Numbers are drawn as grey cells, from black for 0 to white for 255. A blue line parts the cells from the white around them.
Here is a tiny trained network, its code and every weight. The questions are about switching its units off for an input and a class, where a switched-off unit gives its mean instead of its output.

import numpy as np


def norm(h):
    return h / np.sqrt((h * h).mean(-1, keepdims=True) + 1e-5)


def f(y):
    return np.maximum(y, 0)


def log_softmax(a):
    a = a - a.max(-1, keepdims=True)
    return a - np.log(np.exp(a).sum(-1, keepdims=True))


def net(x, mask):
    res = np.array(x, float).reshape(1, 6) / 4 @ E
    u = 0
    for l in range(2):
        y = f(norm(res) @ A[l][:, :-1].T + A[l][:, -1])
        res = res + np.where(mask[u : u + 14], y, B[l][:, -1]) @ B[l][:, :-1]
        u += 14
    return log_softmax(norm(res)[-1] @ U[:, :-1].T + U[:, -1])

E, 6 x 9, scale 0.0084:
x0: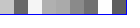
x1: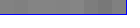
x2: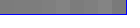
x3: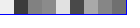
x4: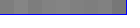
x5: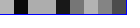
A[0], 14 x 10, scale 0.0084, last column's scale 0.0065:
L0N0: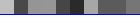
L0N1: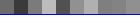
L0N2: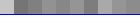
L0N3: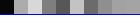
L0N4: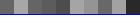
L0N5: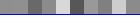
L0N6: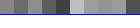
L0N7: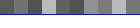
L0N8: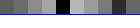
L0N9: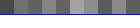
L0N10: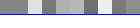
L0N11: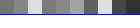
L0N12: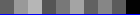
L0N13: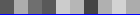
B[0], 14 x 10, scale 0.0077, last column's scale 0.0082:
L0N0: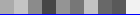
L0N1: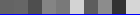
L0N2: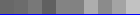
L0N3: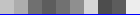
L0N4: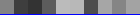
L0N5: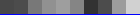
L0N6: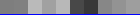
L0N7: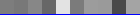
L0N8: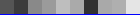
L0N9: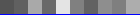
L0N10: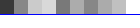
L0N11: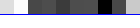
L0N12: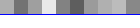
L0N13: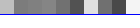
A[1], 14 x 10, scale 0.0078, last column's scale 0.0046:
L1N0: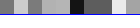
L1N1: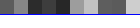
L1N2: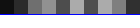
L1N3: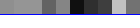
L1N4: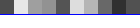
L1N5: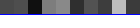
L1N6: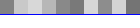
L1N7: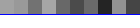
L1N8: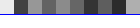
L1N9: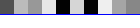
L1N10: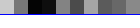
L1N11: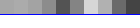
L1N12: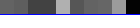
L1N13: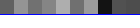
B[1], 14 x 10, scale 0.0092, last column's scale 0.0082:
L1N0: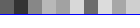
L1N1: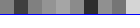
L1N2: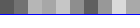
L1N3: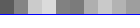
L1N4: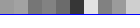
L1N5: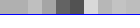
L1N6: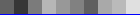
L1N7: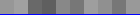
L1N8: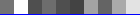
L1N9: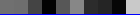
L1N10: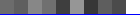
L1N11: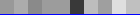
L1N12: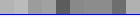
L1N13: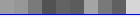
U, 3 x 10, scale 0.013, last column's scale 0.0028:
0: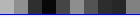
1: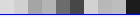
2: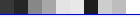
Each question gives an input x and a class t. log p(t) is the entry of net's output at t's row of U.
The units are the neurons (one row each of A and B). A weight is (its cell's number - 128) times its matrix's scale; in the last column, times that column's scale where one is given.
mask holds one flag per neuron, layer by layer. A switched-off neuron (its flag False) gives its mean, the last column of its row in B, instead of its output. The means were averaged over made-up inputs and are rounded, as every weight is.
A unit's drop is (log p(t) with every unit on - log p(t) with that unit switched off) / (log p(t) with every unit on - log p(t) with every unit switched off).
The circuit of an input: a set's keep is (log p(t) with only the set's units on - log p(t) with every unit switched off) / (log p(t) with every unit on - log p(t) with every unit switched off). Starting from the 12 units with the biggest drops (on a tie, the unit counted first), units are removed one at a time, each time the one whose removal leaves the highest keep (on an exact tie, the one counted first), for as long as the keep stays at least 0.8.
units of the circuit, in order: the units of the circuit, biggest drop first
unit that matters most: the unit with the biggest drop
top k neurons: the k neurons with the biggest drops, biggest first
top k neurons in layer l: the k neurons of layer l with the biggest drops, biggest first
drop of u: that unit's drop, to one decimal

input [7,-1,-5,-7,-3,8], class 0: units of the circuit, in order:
(L1N9)
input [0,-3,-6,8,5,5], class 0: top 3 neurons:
(L0N10, L1N10, L1N5)
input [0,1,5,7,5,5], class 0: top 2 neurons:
(L0N10, L1N10)
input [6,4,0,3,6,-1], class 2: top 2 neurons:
(L0N10, L0N3)
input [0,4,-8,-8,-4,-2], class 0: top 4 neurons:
(L0N10, L0N4, L0N3, L1N10)
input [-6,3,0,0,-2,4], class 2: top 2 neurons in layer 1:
(L1N2, L1N9)
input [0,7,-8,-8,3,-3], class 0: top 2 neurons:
(L0N10, L0N4)
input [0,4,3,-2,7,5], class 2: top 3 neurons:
(L0N8, L1N2, L0N11)
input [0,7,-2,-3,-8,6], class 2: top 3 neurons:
(L0N8, L0N11, L1N2)
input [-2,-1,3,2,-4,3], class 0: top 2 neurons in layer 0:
(L0N0, L0N10)
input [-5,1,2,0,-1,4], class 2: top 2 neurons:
(L0N11, L0N8)
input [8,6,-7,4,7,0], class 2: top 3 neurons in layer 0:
(L0N10, L0N3, L0N13)
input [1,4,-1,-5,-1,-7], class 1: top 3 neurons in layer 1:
(L1N9, L1N4, L1N11)
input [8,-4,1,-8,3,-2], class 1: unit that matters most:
L0N3
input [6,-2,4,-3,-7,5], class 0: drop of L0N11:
0.4
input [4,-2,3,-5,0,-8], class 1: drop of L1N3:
0.0
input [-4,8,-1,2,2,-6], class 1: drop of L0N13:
0.1
